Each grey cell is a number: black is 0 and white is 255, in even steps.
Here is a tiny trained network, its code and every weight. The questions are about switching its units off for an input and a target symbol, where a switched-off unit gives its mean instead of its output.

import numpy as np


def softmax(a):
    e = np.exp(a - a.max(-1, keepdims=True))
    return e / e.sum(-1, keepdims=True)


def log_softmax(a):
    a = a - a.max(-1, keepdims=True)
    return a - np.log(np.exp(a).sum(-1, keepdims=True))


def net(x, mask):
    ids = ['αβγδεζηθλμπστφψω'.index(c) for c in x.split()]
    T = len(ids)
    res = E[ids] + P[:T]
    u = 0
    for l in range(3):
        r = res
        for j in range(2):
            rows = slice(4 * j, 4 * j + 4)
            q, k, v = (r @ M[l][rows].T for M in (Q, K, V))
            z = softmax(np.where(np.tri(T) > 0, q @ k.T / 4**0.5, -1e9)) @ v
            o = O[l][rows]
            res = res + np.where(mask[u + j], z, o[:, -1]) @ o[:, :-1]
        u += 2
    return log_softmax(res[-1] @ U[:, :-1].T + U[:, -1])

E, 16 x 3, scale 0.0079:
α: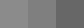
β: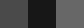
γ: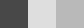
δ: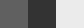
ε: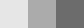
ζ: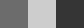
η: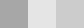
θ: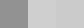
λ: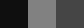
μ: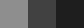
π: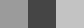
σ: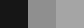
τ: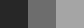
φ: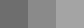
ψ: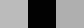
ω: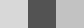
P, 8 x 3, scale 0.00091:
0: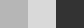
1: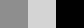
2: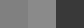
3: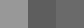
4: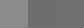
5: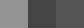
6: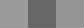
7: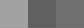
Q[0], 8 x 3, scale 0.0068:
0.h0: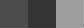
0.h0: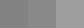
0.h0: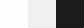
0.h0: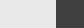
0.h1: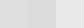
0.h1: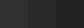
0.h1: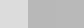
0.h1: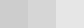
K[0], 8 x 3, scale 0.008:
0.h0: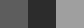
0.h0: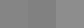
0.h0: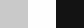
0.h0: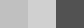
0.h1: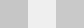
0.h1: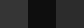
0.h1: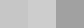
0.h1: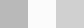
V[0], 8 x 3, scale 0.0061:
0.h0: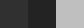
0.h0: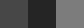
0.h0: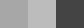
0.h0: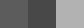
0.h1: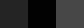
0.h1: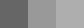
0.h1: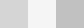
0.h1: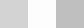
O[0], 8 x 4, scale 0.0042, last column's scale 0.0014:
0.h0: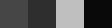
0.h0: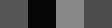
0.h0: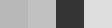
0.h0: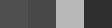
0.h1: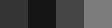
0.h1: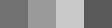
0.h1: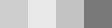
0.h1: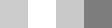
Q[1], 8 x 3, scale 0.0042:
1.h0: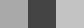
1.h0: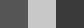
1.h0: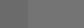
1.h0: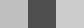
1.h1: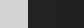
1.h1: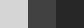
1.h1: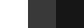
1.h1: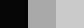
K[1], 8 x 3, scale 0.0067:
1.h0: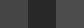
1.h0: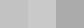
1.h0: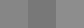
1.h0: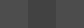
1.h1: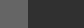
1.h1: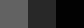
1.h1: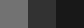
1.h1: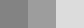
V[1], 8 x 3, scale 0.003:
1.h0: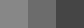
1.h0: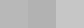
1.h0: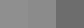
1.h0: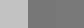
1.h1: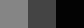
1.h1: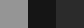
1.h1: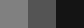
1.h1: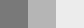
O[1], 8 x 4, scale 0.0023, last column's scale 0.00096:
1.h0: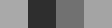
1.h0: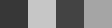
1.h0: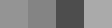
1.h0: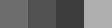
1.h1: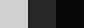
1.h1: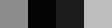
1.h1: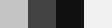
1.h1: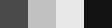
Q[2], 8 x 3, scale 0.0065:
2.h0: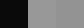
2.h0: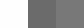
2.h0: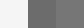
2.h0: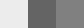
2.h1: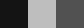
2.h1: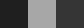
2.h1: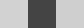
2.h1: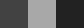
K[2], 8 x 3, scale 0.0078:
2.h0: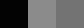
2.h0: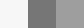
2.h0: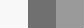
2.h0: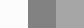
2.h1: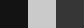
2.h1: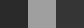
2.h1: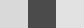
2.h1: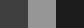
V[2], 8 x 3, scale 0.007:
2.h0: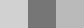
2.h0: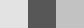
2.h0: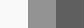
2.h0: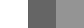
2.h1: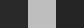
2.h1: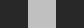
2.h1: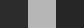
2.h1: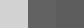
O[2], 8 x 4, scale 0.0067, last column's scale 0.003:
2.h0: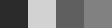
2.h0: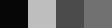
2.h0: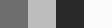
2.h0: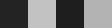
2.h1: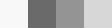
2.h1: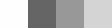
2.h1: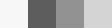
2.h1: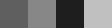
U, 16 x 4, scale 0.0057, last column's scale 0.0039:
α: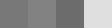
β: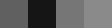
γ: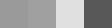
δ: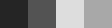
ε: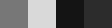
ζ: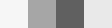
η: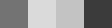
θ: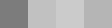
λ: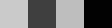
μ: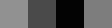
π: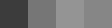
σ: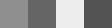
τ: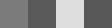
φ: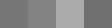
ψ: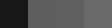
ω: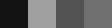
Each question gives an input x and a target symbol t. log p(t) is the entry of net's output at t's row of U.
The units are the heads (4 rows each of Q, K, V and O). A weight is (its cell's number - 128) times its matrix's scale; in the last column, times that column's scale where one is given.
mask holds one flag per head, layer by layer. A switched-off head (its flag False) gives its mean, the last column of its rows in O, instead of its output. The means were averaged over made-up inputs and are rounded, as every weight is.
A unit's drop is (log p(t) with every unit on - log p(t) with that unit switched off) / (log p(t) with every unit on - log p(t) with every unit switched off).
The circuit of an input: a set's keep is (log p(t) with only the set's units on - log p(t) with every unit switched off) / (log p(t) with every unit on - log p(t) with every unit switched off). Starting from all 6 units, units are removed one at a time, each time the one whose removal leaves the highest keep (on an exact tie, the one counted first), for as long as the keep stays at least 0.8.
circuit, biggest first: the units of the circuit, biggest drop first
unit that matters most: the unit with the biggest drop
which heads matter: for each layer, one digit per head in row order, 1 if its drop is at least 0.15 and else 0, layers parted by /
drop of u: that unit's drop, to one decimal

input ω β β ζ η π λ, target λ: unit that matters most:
2.h0
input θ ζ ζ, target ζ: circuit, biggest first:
(2.h1 0.h0)
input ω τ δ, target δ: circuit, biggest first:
(2.h1 0.h0 2.h0)
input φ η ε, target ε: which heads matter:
11 / 00 / 10
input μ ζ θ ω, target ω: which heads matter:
01 / 00 / 11
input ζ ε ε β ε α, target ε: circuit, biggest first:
(2.h0 0.h1 0.h0)
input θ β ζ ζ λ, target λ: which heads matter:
01 / 00 / 11
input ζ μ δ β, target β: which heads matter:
11 / 00 / 10
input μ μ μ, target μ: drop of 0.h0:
0.0
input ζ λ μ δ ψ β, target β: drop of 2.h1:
0.0
